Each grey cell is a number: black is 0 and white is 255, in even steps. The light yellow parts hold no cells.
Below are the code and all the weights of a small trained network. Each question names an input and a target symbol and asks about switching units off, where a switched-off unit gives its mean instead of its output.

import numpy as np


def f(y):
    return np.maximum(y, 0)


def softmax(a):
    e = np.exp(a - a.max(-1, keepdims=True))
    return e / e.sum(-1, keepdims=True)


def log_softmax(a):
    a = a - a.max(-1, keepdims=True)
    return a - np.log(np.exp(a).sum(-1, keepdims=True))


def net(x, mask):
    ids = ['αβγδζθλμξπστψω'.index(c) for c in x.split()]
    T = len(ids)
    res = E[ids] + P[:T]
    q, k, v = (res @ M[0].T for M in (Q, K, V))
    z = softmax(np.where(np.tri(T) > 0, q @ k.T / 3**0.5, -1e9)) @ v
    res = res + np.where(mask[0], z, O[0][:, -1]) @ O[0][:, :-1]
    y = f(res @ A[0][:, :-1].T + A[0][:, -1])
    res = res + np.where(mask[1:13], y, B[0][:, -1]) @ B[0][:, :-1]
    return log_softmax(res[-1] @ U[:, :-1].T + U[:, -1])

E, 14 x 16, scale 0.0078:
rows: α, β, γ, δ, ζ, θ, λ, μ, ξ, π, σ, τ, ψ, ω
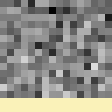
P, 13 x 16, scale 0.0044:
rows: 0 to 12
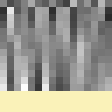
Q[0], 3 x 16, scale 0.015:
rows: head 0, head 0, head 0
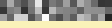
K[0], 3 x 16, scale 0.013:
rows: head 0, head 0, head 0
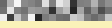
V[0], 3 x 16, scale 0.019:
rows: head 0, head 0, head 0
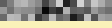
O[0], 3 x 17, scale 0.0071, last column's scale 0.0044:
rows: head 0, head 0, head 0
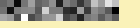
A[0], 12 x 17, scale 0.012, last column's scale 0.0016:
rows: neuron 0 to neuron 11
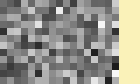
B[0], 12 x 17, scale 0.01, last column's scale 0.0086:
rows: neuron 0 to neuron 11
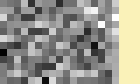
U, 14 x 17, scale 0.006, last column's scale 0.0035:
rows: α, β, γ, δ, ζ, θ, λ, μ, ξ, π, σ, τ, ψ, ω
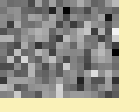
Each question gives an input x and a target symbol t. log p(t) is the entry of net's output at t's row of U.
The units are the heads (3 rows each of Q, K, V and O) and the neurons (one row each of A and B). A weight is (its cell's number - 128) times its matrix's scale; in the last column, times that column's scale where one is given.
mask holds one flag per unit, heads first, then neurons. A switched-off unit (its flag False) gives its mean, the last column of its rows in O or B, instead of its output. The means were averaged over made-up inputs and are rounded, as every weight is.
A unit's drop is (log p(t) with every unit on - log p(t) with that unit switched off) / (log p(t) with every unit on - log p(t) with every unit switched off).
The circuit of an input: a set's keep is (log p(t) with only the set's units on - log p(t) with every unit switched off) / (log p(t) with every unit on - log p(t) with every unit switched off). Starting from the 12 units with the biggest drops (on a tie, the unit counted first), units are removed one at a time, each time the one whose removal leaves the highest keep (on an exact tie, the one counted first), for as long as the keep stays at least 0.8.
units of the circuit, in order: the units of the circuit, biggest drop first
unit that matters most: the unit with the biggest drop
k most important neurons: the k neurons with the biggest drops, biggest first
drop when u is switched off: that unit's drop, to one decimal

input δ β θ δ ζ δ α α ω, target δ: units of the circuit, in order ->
(head 0; neuron 8)
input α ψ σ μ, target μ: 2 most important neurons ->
(neuron 3; neuron 2)
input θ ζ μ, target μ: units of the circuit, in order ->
(neuron 3; head 0)
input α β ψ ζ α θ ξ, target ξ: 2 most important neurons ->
(neuron 4; neuron 3)
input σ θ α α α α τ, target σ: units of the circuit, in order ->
(head 0)
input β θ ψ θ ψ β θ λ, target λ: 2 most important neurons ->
(neuron 9; neuron 6)
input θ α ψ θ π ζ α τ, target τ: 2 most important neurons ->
(neuron 7; neuron 4)
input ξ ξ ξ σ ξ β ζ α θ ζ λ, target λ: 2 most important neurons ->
(neuron 6; neuron 5)
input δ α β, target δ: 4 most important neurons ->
(neuron 8; neuron 0; neuron 4; neuron 1)
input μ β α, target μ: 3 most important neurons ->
(neuron 9; neuron 5; neuron 4)
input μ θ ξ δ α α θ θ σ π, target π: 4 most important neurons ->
(neuron 9; neuron 2; neuron 6; neuron 11)
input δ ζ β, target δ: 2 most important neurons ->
(neuron 8; neuron 0)
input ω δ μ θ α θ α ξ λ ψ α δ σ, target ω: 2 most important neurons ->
(neuron 1; neuron 0)
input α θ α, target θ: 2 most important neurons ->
(neuron 5; neuron 1)
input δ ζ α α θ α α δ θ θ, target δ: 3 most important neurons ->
(neuron 8; neuron 4; neuron 0)
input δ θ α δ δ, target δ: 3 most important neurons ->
(neuron 8; neuron 0; neuron 4)
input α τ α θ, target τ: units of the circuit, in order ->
(head 0; neuron 8)
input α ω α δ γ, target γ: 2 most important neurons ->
(neuron 11; neuron 3)
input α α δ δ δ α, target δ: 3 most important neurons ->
(neuron 8; neuron 4; neuron 0)
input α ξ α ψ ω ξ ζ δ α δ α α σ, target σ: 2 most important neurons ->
(neuron 1; neuron 0)
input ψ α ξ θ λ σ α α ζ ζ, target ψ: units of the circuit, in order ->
(head 0; neuron 2; neuron 0)
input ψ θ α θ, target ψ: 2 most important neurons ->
(neuron 2; neuron 0)
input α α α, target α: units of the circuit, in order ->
(head 0; neuron 4; neuron 2)
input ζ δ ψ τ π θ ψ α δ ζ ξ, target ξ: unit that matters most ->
neuron 2
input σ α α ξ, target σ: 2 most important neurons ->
(neuron 0; neuron 2)
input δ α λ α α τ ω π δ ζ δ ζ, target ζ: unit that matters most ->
neuron 4
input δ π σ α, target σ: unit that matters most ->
head 0
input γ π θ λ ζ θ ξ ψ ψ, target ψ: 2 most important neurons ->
(neuron 6; neuron 0)
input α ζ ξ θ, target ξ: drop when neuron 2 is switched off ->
0.2
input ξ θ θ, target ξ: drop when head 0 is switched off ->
1.2
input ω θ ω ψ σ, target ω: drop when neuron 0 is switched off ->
0.1
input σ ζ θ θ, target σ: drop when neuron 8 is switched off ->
0.0
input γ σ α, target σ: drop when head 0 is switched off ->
1.4
